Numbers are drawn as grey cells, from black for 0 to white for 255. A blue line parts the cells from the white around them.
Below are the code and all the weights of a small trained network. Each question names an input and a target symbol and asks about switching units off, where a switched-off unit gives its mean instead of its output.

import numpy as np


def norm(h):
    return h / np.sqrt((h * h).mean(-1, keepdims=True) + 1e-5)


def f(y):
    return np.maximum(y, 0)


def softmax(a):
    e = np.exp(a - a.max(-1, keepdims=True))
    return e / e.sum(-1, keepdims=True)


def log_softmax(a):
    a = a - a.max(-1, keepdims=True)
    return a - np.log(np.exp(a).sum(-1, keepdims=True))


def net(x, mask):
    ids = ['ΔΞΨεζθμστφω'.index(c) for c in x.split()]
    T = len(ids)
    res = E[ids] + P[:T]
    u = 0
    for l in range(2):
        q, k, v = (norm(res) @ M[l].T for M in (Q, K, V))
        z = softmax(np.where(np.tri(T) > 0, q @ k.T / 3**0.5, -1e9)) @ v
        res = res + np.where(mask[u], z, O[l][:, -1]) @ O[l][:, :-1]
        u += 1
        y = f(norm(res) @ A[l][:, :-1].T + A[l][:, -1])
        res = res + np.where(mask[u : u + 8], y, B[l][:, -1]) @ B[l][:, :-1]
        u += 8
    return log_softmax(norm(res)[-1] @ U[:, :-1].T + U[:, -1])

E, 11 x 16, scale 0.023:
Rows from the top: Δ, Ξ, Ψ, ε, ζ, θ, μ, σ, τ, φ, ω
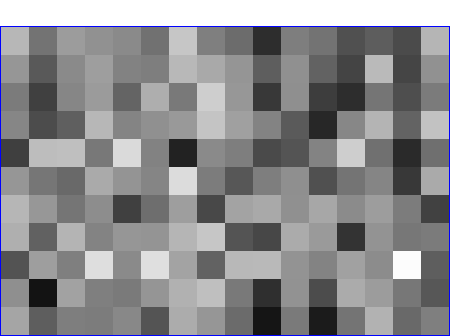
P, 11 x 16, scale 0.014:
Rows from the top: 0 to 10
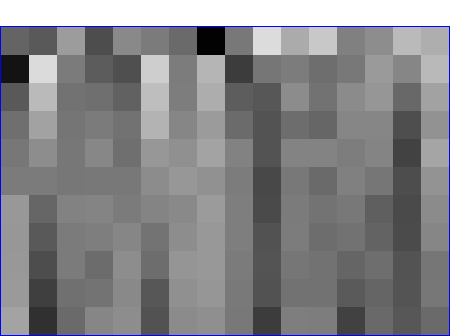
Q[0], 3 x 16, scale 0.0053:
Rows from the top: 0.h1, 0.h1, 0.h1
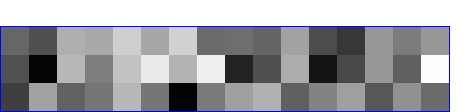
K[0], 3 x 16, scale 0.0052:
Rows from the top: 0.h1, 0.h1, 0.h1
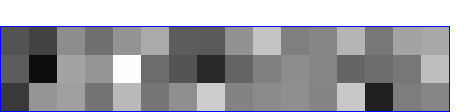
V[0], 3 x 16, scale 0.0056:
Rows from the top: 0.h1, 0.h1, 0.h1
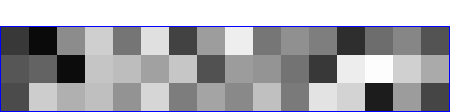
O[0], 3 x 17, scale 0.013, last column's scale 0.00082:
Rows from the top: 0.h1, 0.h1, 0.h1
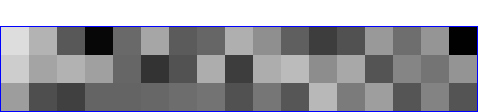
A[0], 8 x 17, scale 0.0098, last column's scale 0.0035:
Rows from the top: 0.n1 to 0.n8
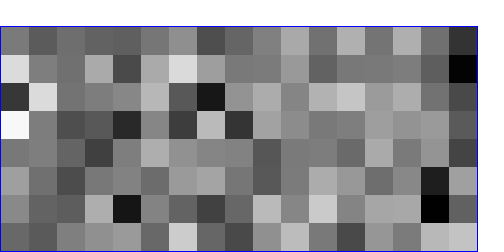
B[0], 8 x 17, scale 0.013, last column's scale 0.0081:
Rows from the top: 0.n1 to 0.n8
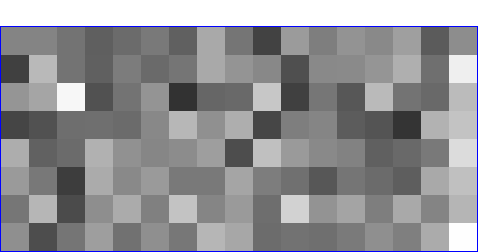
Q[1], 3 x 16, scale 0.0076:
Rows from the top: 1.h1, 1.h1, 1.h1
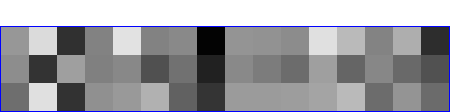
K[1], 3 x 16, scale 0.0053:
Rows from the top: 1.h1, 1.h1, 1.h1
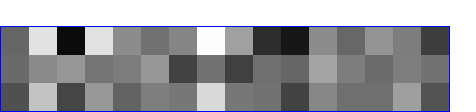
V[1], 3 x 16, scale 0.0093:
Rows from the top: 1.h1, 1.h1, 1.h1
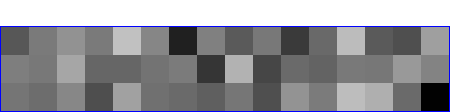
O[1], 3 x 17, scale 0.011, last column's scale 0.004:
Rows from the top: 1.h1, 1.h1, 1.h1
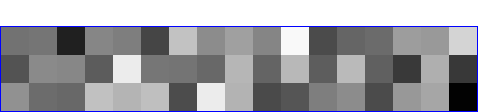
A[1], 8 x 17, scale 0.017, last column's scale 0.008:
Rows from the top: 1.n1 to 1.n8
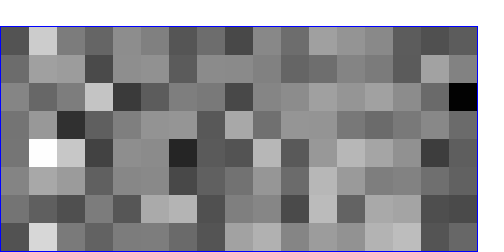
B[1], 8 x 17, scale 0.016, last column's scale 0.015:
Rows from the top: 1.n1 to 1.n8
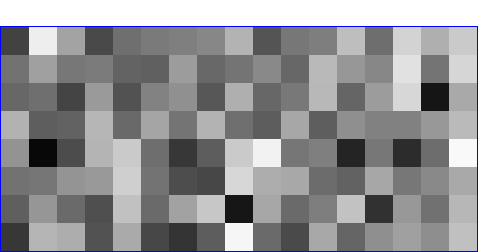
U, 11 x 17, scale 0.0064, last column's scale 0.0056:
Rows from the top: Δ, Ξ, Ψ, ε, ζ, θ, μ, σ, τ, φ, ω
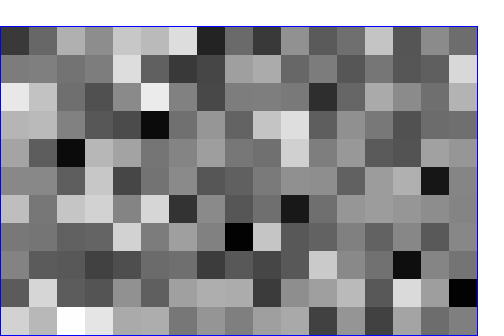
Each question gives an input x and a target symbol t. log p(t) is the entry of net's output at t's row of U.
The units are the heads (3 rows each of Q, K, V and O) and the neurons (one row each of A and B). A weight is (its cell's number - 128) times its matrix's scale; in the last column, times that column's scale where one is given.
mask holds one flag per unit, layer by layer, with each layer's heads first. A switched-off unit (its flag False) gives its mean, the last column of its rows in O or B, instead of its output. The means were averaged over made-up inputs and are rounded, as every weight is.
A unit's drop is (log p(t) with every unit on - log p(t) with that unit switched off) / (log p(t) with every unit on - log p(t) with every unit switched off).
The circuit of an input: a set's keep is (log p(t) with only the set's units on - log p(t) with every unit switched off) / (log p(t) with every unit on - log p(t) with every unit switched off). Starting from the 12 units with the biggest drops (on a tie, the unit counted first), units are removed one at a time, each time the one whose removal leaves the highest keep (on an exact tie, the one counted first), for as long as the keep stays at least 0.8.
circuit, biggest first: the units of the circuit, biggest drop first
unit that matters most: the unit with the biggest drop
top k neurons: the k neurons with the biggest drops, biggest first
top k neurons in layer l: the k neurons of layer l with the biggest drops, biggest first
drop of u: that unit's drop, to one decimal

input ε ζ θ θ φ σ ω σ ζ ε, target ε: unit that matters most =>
0.h1
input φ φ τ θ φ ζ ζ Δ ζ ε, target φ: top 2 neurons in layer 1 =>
[1.n5; 1.n2]
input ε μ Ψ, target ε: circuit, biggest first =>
[0.h1; 1.h1]
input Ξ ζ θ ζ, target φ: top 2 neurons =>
[0.n8; 0.n3]
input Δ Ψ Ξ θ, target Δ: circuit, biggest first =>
[0.h1; 1.n5; 1.h1]
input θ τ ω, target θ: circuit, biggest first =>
[1.n3; 1.h1]
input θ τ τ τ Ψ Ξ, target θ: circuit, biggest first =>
[1.n3; 1.h1]
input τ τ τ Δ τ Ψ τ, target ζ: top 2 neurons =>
[0.n4; 1.n4]
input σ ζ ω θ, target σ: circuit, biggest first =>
[1.h1; 1.n7]
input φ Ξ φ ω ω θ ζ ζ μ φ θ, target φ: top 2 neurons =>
[1.n5; 1.n2]
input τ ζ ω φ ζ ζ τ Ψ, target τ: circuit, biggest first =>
[0.h1; 0.n4; 1.h1]
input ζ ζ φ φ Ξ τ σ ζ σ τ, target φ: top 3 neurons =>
[0.n4; 0.n7; 0.n2]
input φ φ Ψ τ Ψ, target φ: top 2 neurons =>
[1.n5; 1.n2]
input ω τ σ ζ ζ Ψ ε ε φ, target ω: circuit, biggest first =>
[0.h1]
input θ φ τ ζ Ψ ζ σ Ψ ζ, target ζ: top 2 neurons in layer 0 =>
[0.n8; 0.n2]
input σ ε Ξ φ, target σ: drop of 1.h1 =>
0.1
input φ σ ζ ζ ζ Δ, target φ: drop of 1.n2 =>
0.2
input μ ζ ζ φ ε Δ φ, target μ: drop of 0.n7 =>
0.4
